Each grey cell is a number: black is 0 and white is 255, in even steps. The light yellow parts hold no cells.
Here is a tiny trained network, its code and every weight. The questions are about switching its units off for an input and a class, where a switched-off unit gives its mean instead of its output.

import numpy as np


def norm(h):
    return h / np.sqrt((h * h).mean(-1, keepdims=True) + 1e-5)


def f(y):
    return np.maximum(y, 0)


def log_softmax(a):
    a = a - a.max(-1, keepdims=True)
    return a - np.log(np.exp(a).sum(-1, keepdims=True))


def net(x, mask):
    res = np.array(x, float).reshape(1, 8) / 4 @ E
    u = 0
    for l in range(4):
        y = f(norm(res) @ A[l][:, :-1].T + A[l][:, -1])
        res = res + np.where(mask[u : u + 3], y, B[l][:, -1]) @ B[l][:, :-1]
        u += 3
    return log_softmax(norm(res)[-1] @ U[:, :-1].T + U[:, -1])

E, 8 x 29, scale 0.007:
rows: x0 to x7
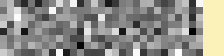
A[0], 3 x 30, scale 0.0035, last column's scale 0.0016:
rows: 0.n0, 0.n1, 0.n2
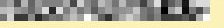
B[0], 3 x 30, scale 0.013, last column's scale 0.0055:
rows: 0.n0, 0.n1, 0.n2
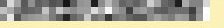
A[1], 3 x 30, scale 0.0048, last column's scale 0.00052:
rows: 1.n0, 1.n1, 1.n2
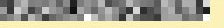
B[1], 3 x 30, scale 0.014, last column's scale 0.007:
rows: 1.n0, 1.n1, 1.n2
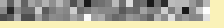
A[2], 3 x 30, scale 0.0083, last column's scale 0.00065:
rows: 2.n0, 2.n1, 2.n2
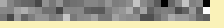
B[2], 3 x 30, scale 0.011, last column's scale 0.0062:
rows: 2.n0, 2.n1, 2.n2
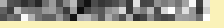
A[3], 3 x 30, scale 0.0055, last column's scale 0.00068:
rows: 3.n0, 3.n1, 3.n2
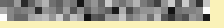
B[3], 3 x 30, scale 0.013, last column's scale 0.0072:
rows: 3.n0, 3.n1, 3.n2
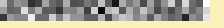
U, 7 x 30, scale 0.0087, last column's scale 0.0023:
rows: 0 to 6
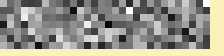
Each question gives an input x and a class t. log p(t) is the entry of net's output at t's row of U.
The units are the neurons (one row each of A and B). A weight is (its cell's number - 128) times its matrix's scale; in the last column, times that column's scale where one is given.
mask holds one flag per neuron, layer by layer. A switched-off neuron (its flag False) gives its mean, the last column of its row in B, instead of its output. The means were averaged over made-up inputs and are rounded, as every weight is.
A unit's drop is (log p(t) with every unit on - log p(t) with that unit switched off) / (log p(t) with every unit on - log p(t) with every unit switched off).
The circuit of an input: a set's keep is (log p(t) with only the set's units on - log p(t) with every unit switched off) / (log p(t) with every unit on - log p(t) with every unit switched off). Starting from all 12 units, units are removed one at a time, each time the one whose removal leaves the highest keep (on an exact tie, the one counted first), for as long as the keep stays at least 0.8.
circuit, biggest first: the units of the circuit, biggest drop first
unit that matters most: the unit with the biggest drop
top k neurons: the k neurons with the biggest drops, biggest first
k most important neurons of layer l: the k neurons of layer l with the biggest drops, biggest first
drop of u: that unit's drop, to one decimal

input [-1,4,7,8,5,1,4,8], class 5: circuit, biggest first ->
(1.n1, 0.n2)
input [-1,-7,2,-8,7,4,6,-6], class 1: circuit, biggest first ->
(1.n0, 0.n1)
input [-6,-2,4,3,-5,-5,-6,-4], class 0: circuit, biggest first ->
(2.n1)
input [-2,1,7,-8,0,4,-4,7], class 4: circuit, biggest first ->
(1.n1, 3.n2, 1.n2)
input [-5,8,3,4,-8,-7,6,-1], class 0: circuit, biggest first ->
(2.n1, 0.n1)
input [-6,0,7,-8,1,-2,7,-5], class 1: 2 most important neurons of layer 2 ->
(2.n2, 2.n0)
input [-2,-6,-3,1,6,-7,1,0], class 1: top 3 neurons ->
(0.n1, 2.n2, 1.n0)
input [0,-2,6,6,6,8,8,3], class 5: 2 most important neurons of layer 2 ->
(2.n1, 2.n2)
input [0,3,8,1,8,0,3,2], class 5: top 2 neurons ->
(1.n2, 0.n0)
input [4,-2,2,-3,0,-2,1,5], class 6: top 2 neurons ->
(3.n2, 2.n1)
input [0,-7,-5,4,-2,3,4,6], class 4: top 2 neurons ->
(1.n1, 3.n2)
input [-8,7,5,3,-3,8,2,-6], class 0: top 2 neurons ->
(2.n1, 0.n0)
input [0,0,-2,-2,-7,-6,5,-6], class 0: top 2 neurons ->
(2.n1, 0.n1)
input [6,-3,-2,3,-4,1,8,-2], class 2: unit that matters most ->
3.n1
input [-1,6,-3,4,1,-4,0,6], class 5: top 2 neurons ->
(1.n1, 0.n0)
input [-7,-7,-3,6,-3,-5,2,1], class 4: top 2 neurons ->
(1.n1, 2.n0)
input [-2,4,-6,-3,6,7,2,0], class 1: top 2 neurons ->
(0.n1, 2.n2)
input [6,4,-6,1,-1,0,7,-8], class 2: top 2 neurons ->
(3.n1, 1.n2)
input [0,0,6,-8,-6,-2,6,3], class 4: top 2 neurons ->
(3.n2, 0.n2)
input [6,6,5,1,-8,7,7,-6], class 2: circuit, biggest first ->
(3.n1)
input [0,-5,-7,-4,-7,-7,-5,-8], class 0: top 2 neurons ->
(2.n1, 0.n1)
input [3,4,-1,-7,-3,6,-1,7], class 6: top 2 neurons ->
(2.n0, 3.n2)
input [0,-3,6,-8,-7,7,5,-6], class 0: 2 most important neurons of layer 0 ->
(0.n1, 0.n2)
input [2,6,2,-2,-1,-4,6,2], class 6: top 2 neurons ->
(1.n2, 2.n1)
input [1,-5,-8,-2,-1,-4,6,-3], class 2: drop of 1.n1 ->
0.1
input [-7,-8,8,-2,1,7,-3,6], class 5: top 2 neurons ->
(1.n1, 2.n0)
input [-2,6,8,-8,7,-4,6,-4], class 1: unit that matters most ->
2.n2
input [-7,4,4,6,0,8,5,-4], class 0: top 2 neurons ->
(2.n1, 1.n2)
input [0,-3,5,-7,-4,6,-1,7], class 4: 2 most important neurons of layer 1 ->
(1.n1, 1.n0)
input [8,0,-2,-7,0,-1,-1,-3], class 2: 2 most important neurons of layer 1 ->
(1.n2, 1.n1)
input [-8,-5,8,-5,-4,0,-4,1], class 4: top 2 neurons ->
(1.n1, 2.n0)
